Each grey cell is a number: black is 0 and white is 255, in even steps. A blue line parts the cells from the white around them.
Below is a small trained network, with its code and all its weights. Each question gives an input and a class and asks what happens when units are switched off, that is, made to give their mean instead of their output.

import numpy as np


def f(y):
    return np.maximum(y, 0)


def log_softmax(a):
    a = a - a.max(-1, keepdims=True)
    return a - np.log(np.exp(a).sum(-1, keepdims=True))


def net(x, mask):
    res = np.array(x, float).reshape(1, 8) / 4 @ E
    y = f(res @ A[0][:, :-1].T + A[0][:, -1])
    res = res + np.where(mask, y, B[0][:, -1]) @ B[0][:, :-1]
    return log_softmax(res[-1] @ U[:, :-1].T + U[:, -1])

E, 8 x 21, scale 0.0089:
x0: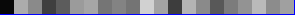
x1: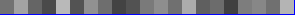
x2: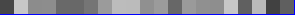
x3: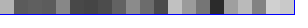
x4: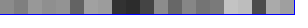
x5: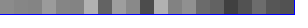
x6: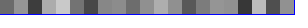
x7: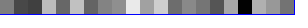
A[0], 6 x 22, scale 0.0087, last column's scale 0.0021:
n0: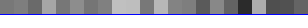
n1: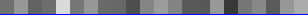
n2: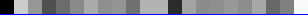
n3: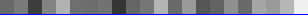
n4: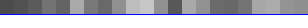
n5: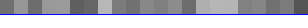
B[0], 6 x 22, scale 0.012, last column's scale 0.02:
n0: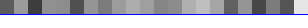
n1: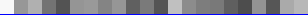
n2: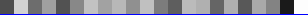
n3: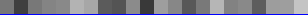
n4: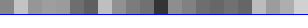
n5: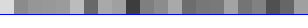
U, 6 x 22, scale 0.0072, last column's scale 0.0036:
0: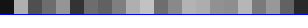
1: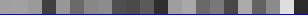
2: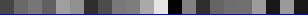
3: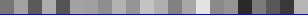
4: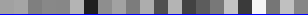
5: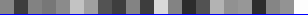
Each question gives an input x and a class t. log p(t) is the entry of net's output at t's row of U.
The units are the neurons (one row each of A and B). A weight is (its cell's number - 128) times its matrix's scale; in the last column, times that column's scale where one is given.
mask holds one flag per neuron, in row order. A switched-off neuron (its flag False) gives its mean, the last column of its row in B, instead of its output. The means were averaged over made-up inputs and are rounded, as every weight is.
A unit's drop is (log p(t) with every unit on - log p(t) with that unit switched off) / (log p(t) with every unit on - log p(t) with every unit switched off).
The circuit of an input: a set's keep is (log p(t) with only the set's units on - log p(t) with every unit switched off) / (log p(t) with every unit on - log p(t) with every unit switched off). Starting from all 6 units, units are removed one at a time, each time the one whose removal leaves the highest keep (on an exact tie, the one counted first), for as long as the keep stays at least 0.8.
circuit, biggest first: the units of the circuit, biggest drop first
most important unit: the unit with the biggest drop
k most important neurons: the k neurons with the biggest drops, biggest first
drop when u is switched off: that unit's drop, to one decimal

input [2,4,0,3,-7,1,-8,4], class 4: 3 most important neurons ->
(n4 n2 n0)
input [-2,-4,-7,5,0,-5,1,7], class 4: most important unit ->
n4
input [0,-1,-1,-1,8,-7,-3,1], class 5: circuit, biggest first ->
(n2 n4)
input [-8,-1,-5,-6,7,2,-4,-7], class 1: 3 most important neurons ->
(n3 n2 n1)
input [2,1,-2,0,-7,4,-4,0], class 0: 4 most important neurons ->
(n2 n1 n5 n4)
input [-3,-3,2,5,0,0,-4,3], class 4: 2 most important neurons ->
(n2 n0)
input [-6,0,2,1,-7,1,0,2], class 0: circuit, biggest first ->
(n2 n1 n0)
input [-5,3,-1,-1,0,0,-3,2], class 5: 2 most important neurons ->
(n2 n4)
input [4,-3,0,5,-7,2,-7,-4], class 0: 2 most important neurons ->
(n1 n5)
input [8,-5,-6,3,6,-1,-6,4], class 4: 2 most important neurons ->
(n0 n4)
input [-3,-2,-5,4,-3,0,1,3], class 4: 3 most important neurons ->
(n2 n0 n3)
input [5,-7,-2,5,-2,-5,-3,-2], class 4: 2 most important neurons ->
(n0 n2)
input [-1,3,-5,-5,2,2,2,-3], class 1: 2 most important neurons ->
(n2 n1)
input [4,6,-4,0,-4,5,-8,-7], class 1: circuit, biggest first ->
(n0)
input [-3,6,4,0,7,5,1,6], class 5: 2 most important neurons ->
(n2 n3)
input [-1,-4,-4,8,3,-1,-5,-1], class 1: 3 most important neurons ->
(n2 n3 n0)
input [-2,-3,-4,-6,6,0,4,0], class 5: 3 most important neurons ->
(n2 n4 n0)
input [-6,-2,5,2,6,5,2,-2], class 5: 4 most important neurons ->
(n2 n4 n0 n1)
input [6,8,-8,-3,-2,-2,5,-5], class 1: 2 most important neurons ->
(n1 n0)
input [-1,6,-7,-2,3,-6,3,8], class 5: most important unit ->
n3
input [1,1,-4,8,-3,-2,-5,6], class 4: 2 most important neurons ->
(n4 n0)
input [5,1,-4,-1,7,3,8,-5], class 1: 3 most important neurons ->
(n1 n0 n3)
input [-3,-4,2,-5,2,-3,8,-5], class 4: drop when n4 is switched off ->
-0.1
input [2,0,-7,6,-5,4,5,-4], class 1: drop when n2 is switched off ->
0.2
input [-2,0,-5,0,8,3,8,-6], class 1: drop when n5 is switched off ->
0.0
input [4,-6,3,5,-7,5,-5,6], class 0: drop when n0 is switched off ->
0.5
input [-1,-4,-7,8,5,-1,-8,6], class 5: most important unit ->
n2
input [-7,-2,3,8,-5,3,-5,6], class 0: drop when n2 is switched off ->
0.4
